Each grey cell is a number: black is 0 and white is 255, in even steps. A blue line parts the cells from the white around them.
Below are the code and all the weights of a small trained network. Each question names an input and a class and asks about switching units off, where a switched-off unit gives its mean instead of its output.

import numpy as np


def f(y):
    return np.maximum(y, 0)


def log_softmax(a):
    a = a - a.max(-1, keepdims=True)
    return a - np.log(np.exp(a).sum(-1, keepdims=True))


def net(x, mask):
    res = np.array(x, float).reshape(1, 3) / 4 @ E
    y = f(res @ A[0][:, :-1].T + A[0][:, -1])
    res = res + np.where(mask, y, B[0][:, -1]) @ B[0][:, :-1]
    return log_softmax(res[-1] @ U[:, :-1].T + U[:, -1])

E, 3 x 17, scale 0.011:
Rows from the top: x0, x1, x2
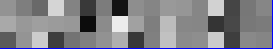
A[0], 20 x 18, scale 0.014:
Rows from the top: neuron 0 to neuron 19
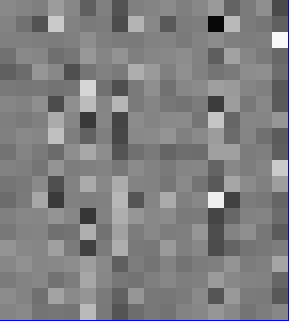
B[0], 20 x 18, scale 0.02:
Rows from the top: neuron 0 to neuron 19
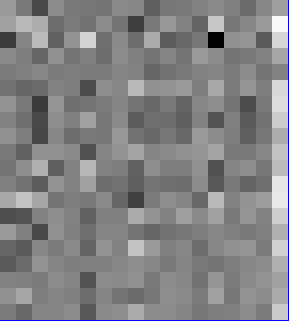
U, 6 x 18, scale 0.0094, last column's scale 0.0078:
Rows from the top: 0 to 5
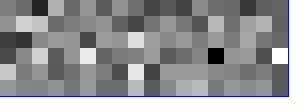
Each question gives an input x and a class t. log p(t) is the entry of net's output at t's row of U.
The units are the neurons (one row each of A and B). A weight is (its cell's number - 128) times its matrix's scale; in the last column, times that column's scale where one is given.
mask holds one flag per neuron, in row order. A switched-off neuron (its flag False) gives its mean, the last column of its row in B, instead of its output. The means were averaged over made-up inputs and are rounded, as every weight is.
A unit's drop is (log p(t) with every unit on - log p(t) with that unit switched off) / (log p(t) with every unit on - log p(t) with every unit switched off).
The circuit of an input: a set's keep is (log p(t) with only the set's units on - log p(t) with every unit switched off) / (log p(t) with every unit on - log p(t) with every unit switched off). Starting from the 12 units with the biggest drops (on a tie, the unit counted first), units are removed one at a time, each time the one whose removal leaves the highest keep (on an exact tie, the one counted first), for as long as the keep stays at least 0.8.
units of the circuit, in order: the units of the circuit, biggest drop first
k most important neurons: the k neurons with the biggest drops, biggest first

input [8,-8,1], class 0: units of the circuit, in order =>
neuron 7
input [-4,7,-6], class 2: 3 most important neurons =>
neuron 13; neuron 15; neuron 12
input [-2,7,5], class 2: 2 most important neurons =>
neuron 15; neuron 13
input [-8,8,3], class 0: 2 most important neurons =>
neuron 6; neuron 11
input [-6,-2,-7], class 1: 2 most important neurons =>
neuron 1; neuron 7
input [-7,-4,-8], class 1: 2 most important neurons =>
neuron 1; neuron 7
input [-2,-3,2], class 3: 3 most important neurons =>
neuron 1; neuron 13; neuron 15
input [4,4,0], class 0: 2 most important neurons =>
neuron 7; neuron 5
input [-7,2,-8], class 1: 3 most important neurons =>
neuron 1; neuron 7; neuron 18
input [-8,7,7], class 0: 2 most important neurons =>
neuron 6; neuron 1
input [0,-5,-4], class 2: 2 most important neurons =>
neuron 12; neuron 5
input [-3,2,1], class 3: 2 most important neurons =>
neuron 8; neuron 7
